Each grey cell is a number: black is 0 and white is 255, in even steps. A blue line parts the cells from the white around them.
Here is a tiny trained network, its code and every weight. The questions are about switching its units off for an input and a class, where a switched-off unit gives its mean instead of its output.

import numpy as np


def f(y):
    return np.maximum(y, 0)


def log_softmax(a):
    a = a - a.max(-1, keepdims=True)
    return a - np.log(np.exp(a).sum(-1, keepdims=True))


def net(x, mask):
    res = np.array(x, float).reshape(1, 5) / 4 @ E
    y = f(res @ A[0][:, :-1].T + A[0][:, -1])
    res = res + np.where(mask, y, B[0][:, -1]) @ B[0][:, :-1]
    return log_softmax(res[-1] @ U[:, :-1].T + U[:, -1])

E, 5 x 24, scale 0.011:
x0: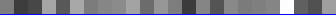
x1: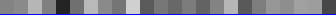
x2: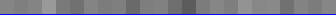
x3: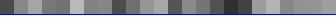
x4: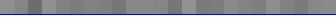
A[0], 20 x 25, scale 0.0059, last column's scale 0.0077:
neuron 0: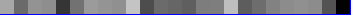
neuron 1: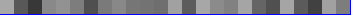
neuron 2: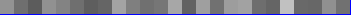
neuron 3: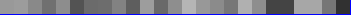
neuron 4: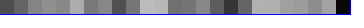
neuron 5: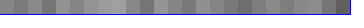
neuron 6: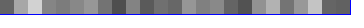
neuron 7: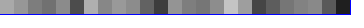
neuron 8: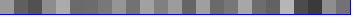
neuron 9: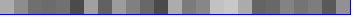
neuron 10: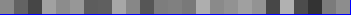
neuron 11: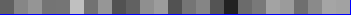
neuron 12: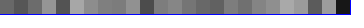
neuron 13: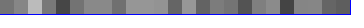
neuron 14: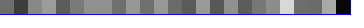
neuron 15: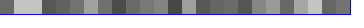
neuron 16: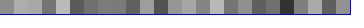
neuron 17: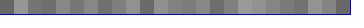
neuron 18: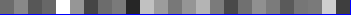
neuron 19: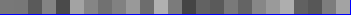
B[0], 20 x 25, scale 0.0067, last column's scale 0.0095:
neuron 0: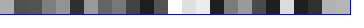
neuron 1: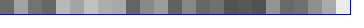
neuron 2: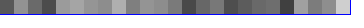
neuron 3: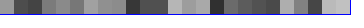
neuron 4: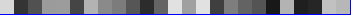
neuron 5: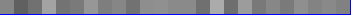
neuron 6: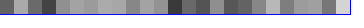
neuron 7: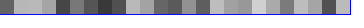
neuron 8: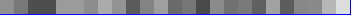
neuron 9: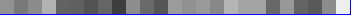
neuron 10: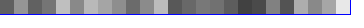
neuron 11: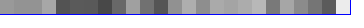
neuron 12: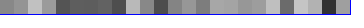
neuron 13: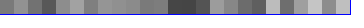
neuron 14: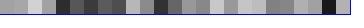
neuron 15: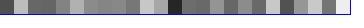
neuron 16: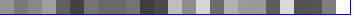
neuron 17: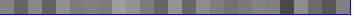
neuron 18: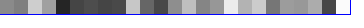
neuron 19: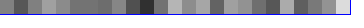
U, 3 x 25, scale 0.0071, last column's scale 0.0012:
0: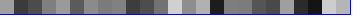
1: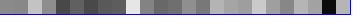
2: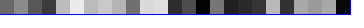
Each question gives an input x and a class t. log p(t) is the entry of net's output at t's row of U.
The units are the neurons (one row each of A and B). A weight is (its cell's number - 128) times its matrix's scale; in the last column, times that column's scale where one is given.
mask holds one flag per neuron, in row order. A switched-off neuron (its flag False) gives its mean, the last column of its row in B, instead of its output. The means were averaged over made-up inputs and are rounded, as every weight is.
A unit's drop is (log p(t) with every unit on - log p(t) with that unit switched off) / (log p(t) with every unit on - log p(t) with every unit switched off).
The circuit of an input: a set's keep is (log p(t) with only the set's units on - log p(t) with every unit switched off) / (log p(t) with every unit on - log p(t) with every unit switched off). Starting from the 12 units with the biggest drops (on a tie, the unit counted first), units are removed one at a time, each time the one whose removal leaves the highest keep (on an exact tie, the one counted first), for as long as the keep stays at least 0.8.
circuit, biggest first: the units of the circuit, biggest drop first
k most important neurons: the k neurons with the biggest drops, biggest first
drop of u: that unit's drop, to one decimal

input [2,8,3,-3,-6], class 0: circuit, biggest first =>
[neuron 0]
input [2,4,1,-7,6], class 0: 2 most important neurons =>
[neuron 0; neuron 18]
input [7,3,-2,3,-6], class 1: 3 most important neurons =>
[neuron 14; neuron 12; neuron 3]
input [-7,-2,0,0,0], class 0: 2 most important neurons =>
[neuron 3; neuron 16]
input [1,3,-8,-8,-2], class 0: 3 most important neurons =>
[neuron 0; neuron 18; neuron 14]
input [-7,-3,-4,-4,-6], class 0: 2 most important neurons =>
[neuron 3; neuron 16]
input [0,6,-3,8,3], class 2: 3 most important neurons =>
[neuron 18; neuron 15; neuron 6]
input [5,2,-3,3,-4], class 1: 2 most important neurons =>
[neuron 14; neuron 12]
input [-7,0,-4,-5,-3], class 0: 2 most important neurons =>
[neuron 3; neuron 18]
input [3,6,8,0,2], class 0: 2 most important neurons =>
[neuron 0; neuron 18]
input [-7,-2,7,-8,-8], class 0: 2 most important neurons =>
[neuron 3; neuron 16]
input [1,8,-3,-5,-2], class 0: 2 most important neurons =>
[neuron 0; neuron 18]
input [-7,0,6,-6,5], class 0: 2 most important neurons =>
[neuron 3; neuron 18]
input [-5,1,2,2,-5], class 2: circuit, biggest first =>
[neuron 18]
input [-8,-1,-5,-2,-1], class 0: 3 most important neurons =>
[neuron 3; neuron 16; neuron 14]
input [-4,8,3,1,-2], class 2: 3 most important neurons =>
[neuron 18; neuron 15; neuron 6]
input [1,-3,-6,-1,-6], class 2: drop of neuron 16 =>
0.2
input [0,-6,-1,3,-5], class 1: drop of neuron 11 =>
0.1
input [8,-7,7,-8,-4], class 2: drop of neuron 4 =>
0.0
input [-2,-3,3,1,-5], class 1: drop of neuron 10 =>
0.1
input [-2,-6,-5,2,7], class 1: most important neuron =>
[neuron 18]
